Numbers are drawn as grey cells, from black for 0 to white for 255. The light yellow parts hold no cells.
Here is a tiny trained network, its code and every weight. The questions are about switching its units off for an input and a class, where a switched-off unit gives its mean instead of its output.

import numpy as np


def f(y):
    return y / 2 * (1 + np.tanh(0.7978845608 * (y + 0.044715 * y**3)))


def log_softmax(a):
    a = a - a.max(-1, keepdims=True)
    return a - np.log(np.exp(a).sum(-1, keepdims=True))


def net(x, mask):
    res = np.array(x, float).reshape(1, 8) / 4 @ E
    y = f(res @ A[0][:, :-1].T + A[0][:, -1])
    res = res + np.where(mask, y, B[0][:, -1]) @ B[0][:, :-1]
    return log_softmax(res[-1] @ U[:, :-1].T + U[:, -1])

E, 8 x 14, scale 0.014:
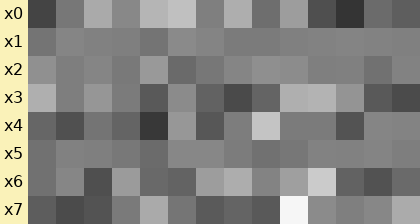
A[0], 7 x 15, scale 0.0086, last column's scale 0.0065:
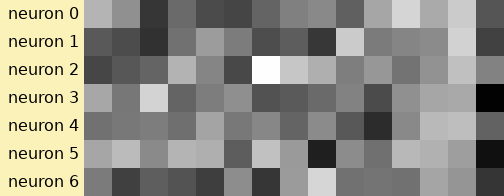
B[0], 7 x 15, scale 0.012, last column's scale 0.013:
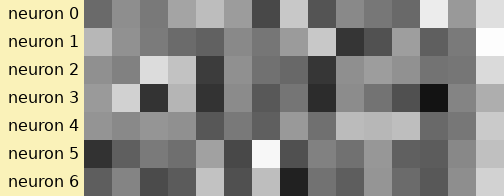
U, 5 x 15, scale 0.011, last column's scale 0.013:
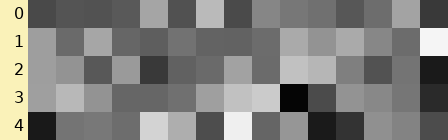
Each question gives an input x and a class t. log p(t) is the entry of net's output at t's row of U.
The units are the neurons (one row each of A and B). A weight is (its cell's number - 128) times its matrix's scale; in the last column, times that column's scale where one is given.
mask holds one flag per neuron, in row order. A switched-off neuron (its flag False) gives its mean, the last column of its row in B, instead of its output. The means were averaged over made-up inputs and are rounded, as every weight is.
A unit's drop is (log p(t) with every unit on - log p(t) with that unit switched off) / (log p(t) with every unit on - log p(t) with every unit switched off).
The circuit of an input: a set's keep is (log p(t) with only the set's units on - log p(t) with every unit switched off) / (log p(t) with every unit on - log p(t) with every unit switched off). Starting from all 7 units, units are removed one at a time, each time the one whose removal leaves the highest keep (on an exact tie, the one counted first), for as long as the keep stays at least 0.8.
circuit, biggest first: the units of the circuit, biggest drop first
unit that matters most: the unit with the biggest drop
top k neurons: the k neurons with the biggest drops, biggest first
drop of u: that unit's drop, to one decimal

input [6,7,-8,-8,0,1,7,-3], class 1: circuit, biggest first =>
neuron 2
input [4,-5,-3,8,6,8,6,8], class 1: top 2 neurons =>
neuron 3; neuron 5
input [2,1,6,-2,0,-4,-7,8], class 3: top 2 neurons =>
neuron 1; neuron 2
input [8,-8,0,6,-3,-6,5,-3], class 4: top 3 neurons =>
neuron 2; neuron 4; neuron 1
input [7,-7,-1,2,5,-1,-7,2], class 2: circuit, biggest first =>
neuron 3; neuron 0
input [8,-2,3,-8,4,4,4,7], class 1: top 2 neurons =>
neuron 2; neuron 0
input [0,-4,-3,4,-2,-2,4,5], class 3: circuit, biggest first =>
neuron 1; neuron 2; neuron 4
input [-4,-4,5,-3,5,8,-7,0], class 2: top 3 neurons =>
neuron 4; neuron 3; neuron 5
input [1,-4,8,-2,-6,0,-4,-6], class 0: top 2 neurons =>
neuron 5; neuron 1
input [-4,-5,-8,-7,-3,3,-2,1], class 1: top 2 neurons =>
neuron 4; neuron 2
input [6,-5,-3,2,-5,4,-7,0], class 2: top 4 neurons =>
neuron 3; neuron 0; neuron 4; neuron 6
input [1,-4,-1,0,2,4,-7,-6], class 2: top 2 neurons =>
neuron 3; neuron 1
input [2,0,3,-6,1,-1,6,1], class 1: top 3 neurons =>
neuron 2; neuron 3; neuron 4
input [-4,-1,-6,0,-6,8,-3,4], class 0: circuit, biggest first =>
neuron 5
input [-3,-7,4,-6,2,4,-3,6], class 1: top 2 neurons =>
neuron 4; neuron 2
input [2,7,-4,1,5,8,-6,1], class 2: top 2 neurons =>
neuron 3; neuron 5
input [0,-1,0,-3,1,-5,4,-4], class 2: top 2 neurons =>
neuron 1; neuron 2
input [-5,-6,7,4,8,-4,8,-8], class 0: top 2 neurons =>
neuron 6; neuron 1
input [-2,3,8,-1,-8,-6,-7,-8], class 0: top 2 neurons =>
neuron 5; neuron 1
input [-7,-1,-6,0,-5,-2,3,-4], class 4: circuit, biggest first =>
neuron 0
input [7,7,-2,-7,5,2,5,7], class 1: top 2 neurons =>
neuron 2; neuron 0
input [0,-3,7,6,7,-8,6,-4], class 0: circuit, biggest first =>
neuron 6; neuron 2
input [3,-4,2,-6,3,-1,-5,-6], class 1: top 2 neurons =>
neuron 4; neuron 1
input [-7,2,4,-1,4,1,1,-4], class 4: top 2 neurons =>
neuron 0; neuron 1
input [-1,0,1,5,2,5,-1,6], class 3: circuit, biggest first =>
neuron 1; neuron 2
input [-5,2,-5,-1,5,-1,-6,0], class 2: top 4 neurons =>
neuron 4; neuron 3; neuron 5; neuron 0
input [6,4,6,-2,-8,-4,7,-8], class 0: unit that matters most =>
neuron 5
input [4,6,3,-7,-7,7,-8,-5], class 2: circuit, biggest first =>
neuron 4; neuron 3
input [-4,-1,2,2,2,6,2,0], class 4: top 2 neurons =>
neuron 0; neuron 2
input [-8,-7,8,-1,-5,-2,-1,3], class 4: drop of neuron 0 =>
1.1
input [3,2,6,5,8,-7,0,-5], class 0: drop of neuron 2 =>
0.0
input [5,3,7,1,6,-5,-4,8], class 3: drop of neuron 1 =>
0.9
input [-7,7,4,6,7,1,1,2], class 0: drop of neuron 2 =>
0.1
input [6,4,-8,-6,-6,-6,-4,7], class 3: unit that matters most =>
neuron 1
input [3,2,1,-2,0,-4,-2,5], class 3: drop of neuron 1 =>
0.6
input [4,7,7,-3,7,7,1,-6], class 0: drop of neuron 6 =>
0.5
